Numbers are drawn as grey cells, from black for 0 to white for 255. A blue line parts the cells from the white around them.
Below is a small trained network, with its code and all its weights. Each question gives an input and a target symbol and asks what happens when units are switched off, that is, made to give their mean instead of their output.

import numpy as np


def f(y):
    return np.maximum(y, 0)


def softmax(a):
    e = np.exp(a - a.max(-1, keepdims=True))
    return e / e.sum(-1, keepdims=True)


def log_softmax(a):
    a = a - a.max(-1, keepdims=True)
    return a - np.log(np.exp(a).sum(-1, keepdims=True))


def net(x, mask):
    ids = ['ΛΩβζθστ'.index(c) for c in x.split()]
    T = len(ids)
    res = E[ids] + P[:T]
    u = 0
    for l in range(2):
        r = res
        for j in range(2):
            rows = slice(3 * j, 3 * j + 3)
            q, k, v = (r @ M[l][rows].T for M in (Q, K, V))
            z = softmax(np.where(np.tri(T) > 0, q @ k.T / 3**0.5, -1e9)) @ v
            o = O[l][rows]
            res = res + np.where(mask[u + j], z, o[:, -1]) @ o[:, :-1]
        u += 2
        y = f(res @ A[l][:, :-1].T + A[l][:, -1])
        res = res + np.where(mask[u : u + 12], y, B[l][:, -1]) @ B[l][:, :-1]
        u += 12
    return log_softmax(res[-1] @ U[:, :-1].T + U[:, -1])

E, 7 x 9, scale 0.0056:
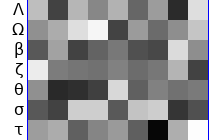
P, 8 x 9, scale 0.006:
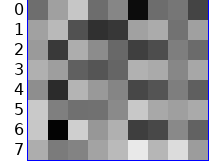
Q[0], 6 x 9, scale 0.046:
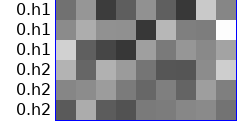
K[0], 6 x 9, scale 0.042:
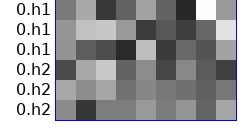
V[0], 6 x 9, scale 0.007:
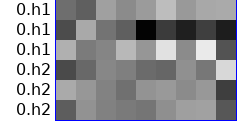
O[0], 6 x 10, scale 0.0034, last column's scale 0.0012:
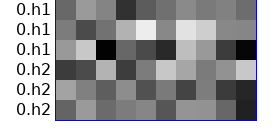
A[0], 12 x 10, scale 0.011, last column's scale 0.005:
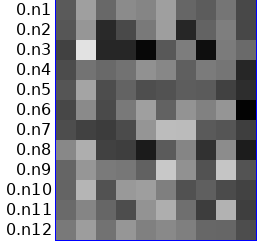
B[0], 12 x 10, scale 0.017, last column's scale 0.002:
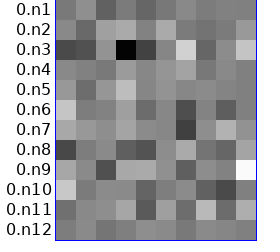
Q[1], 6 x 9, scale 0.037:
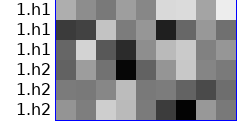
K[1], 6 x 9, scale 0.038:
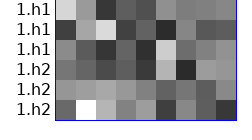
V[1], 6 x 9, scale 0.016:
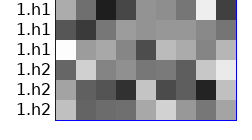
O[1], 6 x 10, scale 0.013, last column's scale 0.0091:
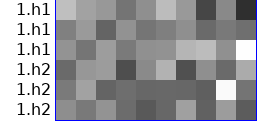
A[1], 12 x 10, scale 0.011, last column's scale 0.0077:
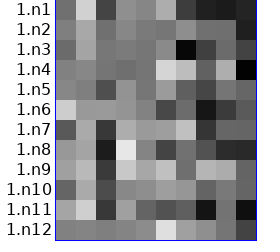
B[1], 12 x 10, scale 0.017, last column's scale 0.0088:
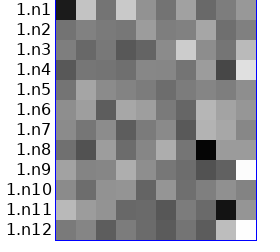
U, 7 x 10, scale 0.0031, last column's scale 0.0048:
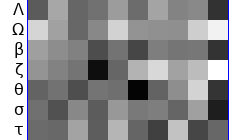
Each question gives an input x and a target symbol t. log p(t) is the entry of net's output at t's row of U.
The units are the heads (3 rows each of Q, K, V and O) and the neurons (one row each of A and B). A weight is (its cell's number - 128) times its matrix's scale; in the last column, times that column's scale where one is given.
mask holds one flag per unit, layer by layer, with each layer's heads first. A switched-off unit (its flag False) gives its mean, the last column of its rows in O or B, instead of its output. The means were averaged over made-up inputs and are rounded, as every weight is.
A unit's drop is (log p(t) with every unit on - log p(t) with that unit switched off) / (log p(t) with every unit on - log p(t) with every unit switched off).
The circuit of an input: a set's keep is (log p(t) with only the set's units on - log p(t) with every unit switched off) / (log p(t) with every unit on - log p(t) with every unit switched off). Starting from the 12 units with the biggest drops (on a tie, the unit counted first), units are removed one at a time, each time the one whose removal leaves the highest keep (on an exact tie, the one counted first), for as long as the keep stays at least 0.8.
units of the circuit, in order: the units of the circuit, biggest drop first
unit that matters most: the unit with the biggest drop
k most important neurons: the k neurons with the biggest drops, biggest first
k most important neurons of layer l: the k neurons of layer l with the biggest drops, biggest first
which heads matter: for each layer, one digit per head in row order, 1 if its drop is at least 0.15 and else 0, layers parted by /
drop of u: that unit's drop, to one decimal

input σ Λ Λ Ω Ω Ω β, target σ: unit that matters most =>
1.n8
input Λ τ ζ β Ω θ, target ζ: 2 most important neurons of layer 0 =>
(0.n3 0.n9)
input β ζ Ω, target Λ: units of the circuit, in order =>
(1.h1 1.n1 1.h2)
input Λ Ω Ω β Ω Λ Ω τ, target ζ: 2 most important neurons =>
(0.n3 1.n9)
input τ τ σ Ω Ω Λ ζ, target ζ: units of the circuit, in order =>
(1.h2 1.n3 1.h1 1.n9)
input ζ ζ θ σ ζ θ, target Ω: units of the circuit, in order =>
(0.n7 1.h1 1.n9)
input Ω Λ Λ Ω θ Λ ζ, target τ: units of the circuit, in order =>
(1.h2 1.h1)
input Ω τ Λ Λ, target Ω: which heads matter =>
00 / 10
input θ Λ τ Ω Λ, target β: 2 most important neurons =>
(1.n11 0.n11)
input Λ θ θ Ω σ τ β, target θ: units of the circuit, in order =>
(1.h2 1.h1)
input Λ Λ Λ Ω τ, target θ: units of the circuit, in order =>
(1.h1 1.h2)
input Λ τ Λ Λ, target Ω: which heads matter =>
00 / 00
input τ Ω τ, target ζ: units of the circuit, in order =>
(1.n3 1.h1 1.h2)
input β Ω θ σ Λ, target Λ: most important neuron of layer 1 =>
(1.n1)
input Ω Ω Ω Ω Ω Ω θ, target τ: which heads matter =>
00 / 11
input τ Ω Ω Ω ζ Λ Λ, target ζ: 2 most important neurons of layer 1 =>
(1.n3 1.n9)
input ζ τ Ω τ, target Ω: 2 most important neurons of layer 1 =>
(1.n9 1.n4)
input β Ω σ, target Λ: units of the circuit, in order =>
(1.n1 1.h1 1.h2)
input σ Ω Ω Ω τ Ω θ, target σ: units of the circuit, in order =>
(1.n8 1.h1 1.h2)
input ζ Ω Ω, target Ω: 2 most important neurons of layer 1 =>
(1.n6 1.n4)
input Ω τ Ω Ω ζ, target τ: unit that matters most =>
1.h2
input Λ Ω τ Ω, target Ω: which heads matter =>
00 / 00
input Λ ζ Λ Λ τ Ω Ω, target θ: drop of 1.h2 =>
0.5
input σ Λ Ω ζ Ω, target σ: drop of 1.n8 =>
1.1
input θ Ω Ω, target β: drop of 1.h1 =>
1.2
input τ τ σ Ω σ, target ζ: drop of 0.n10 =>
0.0
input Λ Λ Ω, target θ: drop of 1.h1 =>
0.6
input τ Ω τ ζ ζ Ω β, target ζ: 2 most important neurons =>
(1.n3 1.n9)
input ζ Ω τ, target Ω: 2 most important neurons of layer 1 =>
(1.n6 1.n4)
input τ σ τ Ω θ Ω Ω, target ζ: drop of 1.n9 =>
0.2
